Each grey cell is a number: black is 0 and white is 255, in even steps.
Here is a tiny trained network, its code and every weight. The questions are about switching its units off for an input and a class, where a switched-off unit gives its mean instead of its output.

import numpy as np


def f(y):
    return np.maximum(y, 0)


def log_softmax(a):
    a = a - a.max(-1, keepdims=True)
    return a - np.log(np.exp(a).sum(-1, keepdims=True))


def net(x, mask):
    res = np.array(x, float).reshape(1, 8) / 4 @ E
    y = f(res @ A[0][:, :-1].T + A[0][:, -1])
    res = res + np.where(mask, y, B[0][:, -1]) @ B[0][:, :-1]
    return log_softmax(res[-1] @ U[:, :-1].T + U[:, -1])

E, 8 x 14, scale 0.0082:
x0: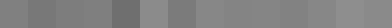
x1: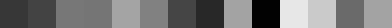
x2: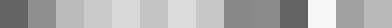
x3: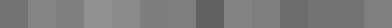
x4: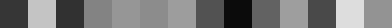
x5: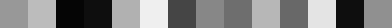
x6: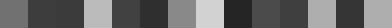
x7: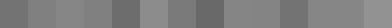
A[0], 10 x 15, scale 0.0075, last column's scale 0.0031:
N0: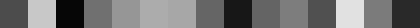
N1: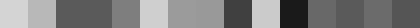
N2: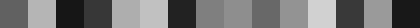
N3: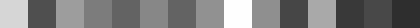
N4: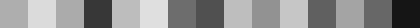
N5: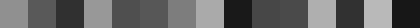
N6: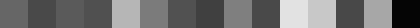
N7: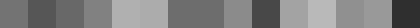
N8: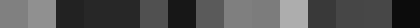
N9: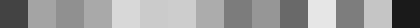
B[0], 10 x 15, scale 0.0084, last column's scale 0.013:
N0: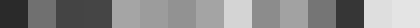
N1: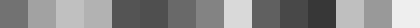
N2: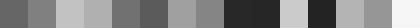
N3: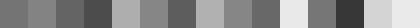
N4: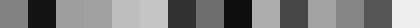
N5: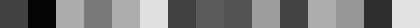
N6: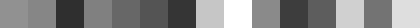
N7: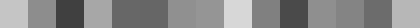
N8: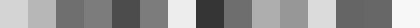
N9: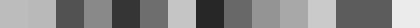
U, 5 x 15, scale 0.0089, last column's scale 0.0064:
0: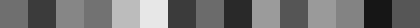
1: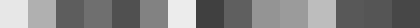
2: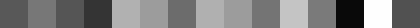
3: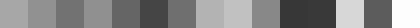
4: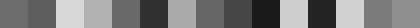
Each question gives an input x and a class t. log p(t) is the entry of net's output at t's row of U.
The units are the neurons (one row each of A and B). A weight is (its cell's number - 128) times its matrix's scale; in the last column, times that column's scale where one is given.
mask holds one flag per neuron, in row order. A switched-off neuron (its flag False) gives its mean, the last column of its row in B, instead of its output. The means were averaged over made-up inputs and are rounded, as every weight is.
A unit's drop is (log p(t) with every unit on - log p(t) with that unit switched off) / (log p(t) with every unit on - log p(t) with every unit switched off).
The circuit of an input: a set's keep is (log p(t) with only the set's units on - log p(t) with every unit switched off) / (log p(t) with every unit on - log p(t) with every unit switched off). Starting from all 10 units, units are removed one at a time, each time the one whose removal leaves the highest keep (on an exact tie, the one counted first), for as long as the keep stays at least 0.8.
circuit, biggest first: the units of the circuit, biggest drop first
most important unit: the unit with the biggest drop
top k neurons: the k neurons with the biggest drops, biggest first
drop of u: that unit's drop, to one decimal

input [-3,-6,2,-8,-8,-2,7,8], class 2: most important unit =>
N3
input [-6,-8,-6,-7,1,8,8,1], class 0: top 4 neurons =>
N5; N6; N7; N8
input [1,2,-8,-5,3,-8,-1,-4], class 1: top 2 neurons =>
N8; N2
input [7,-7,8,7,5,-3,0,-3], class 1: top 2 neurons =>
N9; N6
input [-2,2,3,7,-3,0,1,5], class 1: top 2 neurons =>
N0; N1
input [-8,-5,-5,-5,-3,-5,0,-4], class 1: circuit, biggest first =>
N2; N6
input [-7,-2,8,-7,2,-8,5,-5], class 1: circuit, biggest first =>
N9; N2
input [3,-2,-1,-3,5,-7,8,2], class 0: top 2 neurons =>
N5; N2
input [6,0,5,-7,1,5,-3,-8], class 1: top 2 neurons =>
N9; N5
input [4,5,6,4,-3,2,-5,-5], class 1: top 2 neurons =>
N9; N5
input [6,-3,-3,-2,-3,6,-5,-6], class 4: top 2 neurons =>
N2; N1
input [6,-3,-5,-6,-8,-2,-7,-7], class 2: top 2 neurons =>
N3; N5
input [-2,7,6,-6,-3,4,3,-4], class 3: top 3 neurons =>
N6; N8; N7
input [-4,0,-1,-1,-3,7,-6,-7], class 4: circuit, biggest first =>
N2
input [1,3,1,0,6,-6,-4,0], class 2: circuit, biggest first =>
N0; N2
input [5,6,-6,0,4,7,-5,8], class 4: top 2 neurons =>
N2; N9
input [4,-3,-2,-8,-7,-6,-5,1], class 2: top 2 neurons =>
N3; N2
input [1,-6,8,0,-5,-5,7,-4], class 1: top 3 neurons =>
N9; N4; N2
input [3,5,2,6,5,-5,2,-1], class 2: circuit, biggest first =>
N2; N0
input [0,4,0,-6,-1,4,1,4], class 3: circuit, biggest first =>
N6
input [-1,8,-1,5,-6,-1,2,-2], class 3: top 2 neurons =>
N6; N0
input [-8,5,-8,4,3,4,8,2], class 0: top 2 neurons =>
N5; N9
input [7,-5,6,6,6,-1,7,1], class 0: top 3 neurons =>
N5; N8; N3
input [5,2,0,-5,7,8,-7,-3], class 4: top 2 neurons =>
N2; N5
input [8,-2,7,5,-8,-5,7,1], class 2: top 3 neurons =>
N3; N4; N8
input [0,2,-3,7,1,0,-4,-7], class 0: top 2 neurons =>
N4; N9
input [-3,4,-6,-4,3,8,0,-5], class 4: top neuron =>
N2
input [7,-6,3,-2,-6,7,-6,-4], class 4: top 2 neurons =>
N1; N2
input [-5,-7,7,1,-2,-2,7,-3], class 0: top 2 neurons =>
N5; N8
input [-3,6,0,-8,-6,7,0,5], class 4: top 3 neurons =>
N2; N0; N3
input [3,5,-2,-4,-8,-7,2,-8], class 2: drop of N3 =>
0.4
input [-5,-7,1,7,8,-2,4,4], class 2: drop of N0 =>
1.4
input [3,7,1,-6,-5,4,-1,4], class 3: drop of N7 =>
0.2
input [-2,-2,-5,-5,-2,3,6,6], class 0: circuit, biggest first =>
N5
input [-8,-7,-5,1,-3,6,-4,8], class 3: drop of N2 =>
-0.1
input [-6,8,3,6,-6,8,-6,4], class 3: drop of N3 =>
-0.1
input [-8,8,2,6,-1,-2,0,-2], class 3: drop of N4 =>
0.0
